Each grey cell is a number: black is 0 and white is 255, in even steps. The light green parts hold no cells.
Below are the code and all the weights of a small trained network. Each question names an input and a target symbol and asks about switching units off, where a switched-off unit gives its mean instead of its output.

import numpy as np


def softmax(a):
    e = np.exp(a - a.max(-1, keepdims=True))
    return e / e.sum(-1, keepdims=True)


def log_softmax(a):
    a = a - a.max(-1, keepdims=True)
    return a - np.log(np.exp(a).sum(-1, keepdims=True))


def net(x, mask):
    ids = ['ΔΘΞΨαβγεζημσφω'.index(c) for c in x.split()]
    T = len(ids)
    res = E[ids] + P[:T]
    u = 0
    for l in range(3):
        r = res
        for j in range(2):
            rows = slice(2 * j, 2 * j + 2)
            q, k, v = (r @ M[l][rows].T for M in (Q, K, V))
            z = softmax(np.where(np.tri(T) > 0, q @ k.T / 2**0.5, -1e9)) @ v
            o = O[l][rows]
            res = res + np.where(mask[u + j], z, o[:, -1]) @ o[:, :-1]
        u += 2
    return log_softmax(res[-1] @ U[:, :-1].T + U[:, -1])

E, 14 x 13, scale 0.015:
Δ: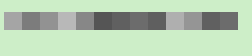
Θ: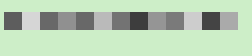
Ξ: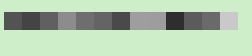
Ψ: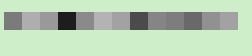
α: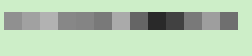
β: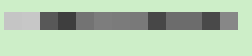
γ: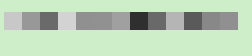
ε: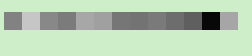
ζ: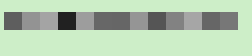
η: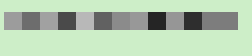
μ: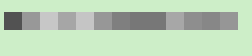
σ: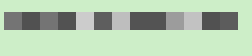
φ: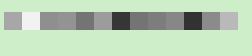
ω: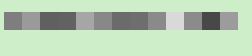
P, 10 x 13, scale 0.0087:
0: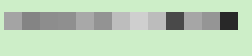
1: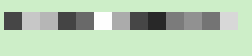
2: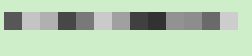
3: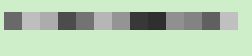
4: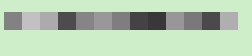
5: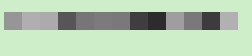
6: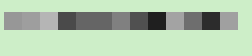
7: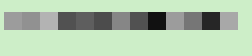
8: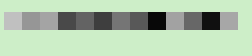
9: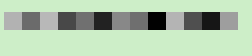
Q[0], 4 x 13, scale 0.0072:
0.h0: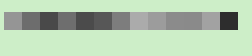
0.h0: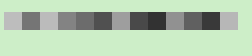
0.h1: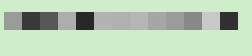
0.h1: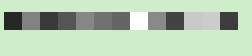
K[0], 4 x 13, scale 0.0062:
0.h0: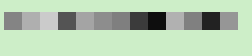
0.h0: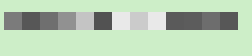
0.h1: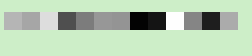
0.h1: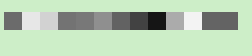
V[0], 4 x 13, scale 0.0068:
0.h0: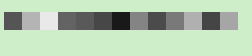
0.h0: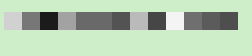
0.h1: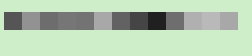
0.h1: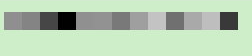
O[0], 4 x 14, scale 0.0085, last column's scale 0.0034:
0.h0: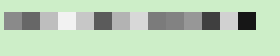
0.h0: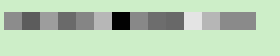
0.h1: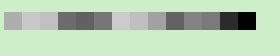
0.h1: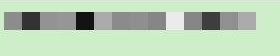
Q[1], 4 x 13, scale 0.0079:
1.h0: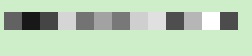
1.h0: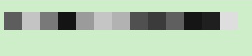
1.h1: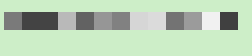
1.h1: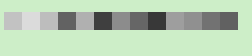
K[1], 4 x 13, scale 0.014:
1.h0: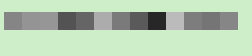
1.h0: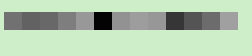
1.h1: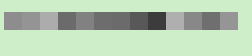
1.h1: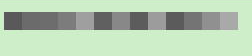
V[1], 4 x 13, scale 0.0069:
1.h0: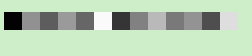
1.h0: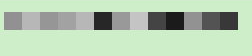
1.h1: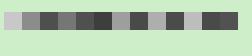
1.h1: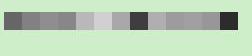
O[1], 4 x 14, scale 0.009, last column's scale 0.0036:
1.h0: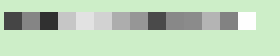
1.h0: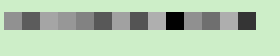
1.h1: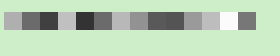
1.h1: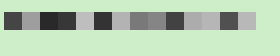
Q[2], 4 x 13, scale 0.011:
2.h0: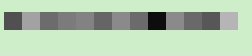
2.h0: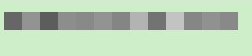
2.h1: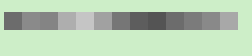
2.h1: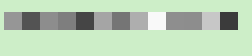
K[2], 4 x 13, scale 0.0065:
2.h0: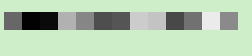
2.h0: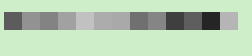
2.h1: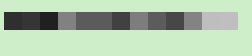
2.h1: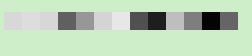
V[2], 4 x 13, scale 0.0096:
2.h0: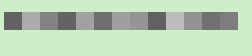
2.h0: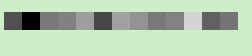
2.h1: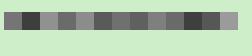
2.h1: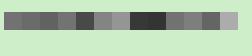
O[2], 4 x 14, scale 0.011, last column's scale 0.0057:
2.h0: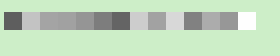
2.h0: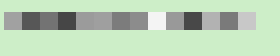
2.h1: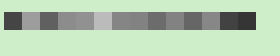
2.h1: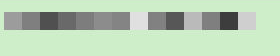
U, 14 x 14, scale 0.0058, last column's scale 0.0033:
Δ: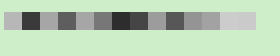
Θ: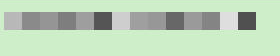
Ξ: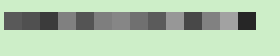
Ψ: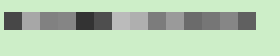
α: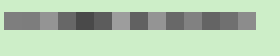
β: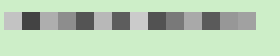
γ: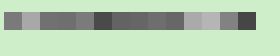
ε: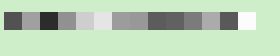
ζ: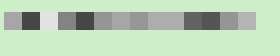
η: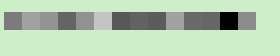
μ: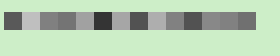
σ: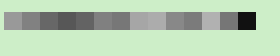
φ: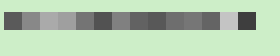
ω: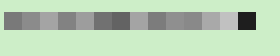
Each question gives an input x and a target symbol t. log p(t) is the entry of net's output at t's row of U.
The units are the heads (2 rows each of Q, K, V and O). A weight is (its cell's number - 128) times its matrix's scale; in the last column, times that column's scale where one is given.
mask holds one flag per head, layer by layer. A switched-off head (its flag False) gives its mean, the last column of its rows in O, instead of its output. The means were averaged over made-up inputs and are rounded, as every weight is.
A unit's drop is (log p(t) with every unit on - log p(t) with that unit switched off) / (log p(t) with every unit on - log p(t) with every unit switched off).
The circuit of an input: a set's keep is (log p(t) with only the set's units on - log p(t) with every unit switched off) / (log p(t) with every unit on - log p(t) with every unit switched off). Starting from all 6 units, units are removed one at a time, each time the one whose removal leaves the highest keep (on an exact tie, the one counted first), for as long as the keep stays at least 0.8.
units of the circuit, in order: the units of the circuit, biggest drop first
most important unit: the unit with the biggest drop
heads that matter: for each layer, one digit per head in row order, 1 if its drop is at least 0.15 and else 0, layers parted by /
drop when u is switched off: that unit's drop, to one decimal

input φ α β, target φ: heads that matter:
00 / 00 / 11
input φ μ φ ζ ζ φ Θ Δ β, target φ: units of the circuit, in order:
(2.h0, 2.h1)
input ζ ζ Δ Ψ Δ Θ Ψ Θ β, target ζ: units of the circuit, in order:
(0.h1, 0.h0, 2.h0)
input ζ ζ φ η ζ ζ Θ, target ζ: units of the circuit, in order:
(0.h1, 0.h0, 2.h0)
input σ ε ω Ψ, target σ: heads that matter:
00 / 01 / 10
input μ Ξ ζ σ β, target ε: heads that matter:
00 / 10 / 01
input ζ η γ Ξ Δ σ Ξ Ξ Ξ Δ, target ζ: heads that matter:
11 / 11 / 10
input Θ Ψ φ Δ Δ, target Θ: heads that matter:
00 / 01 / 01
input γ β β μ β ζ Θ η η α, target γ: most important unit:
0.h0
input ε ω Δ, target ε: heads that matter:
01 / 10 / 01
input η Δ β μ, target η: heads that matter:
00 / 11 / 01
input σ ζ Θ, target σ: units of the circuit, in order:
(2.h0, 1.h1, 0.h1)
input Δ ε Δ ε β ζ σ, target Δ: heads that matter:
10 / 00 / 10
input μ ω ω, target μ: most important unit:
1.h1
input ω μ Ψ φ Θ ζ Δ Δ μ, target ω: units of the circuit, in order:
(2.h1, 1.h0, 2.h0, 0.h1)
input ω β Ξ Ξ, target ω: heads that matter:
11 / 11 / 10
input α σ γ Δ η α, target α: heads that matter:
00 / 10 / 10
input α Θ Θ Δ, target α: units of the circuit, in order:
(1.h0, 2.h0, 0.h0)
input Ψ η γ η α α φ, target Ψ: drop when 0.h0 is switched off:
0.3
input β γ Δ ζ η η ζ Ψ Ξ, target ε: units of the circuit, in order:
(2.h1)
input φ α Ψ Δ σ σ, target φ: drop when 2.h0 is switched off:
0.5
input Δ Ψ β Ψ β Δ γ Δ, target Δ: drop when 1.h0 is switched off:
0.0
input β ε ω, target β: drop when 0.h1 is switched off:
0.2
